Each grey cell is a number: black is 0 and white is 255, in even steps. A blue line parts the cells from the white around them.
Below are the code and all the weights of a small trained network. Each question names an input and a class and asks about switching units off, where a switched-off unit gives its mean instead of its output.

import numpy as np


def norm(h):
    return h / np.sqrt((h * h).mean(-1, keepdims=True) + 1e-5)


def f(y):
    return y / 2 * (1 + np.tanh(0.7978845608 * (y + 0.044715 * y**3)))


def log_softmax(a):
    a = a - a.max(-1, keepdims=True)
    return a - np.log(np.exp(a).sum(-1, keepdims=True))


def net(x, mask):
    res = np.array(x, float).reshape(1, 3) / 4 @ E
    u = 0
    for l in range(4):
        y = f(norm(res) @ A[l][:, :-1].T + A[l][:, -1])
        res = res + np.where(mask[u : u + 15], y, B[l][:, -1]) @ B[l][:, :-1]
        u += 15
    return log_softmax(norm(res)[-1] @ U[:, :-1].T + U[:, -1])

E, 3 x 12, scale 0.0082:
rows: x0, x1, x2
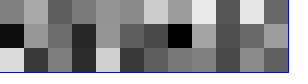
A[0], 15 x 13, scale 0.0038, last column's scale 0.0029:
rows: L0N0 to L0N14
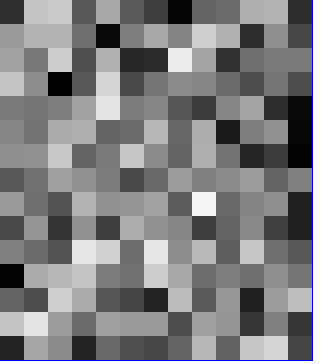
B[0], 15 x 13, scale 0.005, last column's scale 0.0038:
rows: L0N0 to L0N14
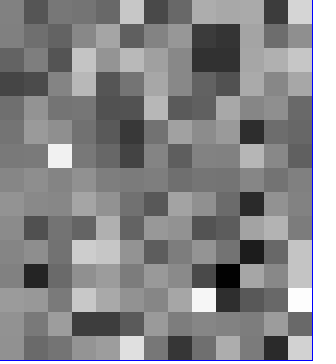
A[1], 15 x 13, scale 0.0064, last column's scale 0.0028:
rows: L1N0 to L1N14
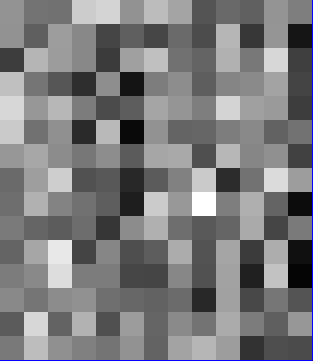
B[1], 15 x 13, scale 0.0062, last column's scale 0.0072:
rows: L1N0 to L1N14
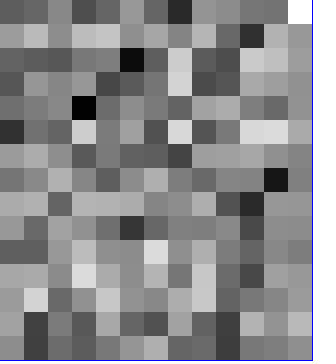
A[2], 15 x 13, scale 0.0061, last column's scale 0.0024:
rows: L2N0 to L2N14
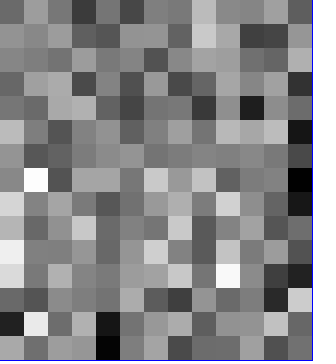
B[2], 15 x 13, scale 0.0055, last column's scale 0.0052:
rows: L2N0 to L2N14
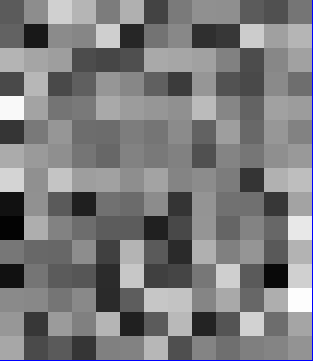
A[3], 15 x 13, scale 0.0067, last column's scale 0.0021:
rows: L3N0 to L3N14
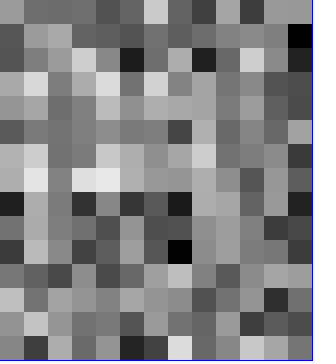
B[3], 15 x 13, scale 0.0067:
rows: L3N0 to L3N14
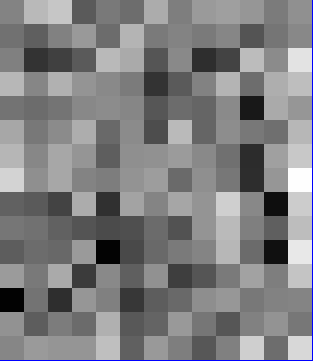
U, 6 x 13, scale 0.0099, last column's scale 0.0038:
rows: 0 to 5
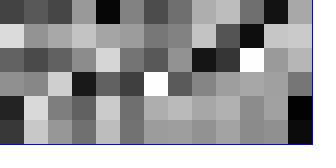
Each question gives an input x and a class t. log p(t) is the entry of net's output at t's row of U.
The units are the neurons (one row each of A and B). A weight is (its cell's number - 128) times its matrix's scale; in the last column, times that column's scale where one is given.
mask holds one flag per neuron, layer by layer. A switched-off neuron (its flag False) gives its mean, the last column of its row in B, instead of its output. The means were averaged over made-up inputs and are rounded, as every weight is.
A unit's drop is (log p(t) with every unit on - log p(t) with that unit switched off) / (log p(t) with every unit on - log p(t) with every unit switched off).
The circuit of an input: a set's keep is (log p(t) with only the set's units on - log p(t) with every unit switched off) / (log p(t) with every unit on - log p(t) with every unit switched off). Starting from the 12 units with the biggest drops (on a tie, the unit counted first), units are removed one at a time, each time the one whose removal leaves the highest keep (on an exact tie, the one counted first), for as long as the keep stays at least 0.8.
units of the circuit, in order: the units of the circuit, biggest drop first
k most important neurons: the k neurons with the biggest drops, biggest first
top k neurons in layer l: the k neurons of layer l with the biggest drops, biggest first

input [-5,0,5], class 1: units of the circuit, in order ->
(L1N11, L1N1)
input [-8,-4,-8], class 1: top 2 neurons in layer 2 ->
(L2N4, L2N1)
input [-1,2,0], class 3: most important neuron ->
(L2N12)
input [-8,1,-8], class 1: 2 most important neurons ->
(L1N11, L1N1)
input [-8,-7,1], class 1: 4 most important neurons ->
(L1N1, L1N11, L1N12, L0N0)
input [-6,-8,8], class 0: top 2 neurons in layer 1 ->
(L1N13, L1N2)
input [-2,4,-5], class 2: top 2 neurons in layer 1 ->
(L1N0, L1N2)
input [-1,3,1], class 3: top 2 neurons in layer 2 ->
(L2N12, L2N9)
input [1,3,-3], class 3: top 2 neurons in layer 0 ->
(L0N14, L0N0)
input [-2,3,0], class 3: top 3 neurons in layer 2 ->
(L2N12, L2N9, L2N11)
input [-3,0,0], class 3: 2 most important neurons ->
(L0N12, L2N12)
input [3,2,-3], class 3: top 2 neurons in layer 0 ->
(L0N14, L0N12)
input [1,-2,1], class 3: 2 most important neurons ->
(L1N0, L2N12)
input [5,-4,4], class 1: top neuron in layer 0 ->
(L0N14)
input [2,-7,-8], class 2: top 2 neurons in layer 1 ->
(L1N2, L1N13)
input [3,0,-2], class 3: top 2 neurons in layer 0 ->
(L0N10, L0N12)
